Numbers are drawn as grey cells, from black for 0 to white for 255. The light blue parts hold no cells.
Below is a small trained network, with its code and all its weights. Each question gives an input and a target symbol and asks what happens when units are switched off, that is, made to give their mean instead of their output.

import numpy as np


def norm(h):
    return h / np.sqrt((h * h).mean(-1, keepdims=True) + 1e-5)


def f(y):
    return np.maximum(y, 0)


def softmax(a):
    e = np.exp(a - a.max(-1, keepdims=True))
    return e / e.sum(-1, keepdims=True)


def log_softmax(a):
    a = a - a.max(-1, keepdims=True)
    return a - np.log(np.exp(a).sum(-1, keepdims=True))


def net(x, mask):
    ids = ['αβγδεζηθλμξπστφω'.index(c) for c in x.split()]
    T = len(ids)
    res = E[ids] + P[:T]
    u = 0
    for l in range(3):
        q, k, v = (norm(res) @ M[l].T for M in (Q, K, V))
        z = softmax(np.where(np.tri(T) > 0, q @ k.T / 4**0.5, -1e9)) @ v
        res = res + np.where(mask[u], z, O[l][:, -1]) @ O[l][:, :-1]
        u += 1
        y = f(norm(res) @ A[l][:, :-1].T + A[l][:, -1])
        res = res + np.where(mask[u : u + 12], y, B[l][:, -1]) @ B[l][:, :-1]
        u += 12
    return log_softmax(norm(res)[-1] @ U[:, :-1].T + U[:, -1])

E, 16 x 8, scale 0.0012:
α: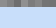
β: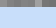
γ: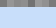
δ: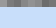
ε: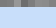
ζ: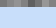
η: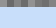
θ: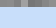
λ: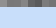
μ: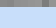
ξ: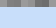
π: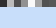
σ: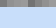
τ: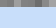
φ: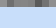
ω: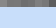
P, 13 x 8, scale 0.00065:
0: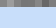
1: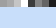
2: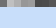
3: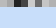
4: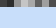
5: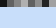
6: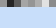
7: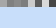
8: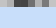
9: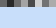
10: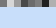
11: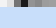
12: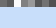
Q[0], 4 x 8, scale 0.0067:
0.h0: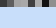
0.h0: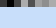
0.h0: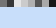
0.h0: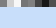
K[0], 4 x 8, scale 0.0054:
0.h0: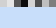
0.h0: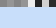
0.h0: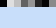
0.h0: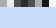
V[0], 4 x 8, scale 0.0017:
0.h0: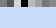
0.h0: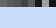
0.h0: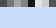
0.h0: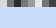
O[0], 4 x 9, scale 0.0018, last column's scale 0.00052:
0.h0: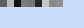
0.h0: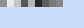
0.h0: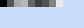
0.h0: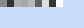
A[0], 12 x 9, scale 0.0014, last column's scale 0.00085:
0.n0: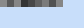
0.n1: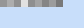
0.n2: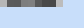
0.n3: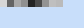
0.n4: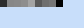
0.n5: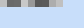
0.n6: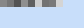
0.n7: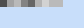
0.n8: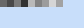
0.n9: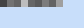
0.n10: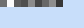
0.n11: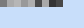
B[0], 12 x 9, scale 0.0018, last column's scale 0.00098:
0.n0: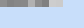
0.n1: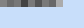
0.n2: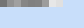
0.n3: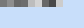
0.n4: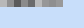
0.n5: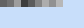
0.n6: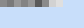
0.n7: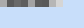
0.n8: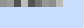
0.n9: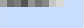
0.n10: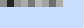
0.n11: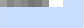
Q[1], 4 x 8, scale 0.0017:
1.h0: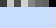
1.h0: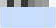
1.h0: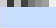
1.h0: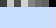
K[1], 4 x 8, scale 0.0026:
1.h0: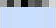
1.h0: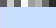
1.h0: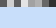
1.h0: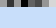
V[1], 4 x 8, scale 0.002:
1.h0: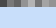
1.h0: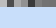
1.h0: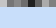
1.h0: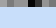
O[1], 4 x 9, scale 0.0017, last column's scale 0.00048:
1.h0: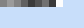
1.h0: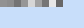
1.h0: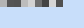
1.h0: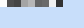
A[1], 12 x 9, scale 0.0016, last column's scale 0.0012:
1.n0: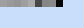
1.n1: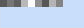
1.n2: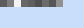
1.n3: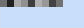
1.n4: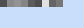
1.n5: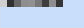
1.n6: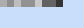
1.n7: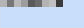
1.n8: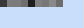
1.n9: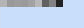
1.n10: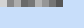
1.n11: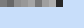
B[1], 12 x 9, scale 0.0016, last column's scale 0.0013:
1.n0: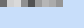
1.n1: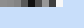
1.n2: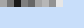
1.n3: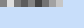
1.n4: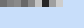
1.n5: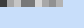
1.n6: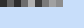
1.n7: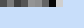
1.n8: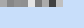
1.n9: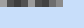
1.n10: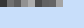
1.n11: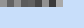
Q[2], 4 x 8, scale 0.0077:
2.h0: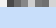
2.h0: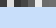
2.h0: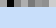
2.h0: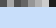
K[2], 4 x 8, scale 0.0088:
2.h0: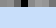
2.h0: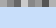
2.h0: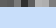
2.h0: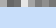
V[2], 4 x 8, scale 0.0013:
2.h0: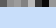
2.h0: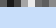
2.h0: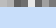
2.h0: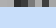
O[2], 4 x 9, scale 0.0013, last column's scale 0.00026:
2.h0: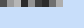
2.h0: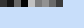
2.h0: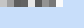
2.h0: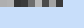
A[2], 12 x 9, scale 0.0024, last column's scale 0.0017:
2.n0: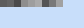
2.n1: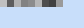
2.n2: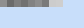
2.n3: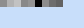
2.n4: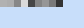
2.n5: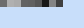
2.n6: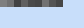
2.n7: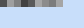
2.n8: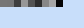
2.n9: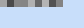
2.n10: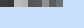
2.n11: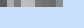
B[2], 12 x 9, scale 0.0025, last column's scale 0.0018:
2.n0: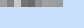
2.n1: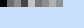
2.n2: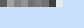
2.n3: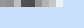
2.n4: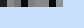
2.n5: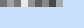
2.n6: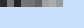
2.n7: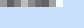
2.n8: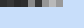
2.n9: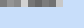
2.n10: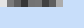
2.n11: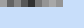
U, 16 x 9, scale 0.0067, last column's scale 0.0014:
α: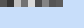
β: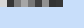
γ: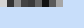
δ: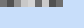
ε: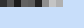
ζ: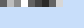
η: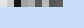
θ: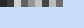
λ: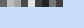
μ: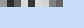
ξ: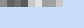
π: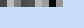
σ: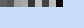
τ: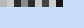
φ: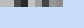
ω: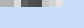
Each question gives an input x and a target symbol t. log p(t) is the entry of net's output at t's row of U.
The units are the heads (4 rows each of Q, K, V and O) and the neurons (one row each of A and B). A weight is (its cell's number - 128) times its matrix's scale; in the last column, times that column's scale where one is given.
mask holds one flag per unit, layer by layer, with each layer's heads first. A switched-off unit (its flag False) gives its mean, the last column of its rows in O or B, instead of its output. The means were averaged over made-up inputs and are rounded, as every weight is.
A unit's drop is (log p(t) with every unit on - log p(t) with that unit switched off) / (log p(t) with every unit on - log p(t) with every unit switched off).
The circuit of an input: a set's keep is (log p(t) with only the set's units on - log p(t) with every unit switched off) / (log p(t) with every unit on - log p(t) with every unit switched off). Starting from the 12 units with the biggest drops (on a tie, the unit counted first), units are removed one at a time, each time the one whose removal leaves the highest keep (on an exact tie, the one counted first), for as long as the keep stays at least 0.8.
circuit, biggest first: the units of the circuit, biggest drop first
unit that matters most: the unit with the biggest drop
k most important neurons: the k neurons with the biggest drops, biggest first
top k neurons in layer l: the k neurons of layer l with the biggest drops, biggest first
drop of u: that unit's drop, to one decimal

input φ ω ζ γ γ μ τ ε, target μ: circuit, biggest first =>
[0.h0]
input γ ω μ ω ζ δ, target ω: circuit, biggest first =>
[0.h0; 2.n3]
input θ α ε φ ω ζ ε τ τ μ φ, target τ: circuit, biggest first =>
[0.h0; 2.h0]
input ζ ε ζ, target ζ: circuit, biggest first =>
[0.h0; 2.n5]
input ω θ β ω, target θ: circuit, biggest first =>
[0.h0; 2.n1]
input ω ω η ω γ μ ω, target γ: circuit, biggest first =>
[0.h0; 2.n10]
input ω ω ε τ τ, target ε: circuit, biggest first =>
[0.h0; 2.n8]
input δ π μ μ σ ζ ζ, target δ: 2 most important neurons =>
[1.n8; 2.n3]
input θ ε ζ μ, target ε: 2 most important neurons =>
[1.n1; 0.n8]
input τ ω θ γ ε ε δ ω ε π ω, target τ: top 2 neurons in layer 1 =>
[1.n4; 1.n1]
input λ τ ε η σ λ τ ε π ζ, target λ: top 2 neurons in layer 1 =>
[1.n4; 1.n8]
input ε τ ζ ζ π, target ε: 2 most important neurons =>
[1.n1; 2.n6]
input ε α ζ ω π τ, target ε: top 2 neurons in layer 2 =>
[2.n6; 2.n3]
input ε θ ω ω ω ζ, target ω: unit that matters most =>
0.h0
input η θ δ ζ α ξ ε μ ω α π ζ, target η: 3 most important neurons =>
[1.n3; 1.n2; 2.n3]
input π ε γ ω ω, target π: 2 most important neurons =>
[2.n4; 1.n2]
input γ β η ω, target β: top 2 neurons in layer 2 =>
[2.n10; 2.n9]
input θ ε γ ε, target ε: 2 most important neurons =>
[0.n8; 1.n1]
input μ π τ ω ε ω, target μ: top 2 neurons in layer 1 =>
[1.n2; 1.n4]
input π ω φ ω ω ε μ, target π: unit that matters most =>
2.h0
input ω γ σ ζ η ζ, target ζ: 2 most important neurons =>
[2.n5; 1.n2]
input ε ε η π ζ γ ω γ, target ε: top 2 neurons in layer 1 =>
[1.n2; 1.n3]
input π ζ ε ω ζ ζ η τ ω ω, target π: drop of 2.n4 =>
0.8
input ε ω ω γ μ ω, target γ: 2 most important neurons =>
[2.n10; 1.n5]
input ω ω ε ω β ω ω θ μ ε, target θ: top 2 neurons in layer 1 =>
[1.n5; 1.n8]
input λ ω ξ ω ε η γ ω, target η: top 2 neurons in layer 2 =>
[2.n3; 2.n9]
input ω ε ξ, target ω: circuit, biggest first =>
[2.n3]
